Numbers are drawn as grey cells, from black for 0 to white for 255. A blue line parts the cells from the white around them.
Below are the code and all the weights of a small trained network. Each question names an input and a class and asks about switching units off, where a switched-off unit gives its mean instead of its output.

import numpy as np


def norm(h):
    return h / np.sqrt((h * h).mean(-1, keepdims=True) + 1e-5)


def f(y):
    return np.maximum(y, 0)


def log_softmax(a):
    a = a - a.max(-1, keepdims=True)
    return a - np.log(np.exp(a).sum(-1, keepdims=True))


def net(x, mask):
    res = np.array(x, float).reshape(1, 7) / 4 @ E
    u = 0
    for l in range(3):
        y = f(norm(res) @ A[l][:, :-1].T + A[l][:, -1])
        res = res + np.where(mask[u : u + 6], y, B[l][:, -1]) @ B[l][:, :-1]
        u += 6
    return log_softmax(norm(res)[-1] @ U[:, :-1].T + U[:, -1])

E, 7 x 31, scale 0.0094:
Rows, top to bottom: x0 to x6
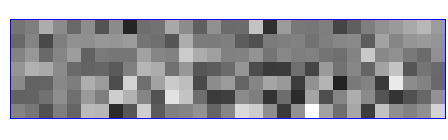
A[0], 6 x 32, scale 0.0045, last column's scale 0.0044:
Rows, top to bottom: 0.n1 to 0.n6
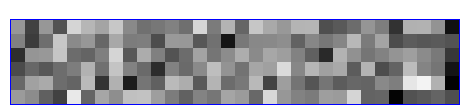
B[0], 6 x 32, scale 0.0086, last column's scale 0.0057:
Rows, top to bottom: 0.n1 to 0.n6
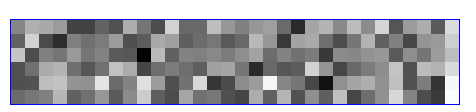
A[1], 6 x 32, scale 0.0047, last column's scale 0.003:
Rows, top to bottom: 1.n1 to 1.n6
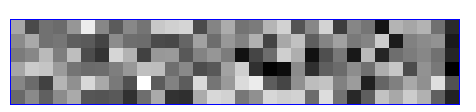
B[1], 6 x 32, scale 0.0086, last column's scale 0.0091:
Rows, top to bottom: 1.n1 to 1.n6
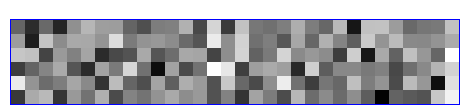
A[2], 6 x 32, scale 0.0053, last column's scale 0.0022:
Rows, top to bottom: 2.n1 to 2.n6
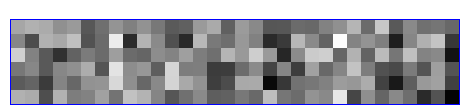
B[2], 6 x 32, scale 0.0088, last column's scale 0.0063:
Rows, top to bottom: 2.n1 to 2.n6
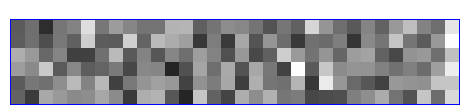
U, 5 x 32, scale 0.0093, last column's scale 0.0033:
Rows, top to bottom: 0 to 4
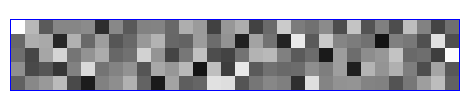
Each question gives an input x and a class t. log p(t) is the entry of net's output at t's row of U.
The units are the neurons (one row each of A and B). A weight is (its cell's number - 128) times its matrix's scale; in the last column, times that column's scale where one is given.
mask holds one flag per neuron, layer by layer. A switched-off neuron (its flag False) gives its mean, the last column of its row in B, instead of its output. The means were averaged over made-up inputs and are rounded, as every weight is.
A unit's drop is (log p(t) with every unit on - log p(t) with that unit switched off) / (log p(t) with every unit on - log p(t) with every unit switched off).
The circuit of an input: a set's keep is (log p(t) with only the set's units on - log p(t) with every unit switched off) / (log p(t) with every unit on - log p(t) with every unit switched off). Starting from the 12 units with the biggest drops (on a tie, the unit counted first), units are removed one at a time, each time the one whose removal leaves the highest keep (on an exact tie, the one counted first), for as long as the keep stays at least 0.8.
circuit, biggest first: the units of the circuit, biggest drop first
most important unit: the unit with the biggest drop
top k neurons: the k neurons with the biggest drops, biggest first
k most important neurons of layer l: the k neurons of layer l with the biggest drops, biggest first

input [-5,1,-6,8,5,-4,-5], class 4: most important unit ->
1.n4
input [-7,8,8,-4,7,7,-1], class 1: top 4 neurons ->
(2.n5; 0.n5; 2.n4; 0.n2)
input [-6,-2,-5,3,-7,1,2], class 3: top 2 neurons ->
(2.n2; 0.n5)
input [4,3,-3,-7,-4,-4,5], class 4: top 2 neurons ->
(0.n1; 1.n3)
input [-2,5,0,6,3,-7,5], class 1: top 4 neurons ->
(1.n6; 1.n3; 0.n4; 0.n1)
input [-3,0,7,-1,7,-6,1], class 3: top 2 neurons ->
(1.n1; 2.n4)
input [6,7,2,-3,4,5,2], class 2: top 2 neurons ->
(0.n5; 1.n6)
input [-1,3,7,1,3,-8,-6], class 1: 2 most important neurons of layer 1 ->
(1.n6; 1.n5)
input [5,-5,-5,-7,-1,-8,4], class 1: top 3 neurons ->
(1.n6; 1.n4; 1.n3)
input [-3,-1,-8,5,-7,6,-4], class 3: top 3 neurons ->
(2.n2; 1.n6; 1.n2)
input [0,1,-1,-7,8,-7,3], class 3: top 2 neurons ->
(1.n1; 2.n4)
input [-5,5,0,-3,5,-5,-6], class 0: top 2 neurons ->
(1.n3; 0.n5)
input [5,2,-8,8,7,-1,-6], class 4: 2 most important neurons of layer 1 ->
(1.n4; 1.n5)
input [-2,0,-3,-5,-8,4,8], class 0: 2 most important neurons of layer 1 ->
(1.n5; 1.n1)
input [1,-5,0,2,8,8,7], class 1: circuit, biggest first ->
(2.n4)
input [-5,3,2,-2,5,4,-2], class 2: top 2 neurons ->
(0.n6; 1.n6)
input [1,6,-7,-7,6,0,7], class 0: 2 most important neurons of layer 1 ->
(1.n5; 1.n4)
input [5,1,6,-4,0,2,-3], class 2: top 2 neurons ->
(0.n5; 1.n4)
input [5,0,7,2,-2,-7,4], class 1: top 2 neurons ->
(1.n6; 1.n3)
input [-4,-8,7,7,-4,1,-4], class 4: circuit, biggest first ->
(1.n4)
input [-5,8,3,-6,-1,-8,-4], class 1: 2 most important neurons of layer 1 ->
(1.n6; 1.n4)
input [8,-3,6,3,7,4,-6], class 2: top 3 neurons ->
(0.n5; 1.n5; 2.n2)
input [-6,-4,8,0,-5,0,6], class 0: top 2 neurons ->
(1.n5; 0.n5)
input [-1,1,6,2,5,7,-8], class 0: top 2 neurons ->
(1.n3; 1.n6)
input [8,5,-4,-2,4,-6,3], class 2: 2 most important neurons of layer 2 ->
(2.n4; 2.n5)
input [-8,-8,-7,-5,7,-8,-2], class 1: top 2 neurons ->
(1.n6; 0.n5)
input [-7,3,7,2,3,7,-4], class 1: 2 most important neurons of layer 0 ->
(0.n5; 0.n2)
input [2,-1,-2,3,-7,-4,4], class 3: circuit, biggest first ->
(2.n2)
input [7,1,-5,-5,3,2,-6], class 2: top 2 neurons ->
(0.n5; 1.n5)
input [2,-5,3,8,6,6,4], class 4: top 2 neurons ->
(1.n4; 1.n6)
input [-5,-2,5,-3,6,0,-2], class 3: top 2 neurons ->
(1.n1; 0.n5)
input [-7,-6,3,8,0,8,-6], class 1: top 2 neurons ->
(2.n4; 0.n2)
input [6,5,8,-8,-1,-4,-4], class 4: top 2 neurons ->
(0.n1; 0.n4)
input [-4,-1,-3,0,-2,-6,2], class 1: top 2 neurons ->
(1.n6; 0.n5)
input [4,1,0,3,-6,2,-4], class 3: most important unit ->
2.n2
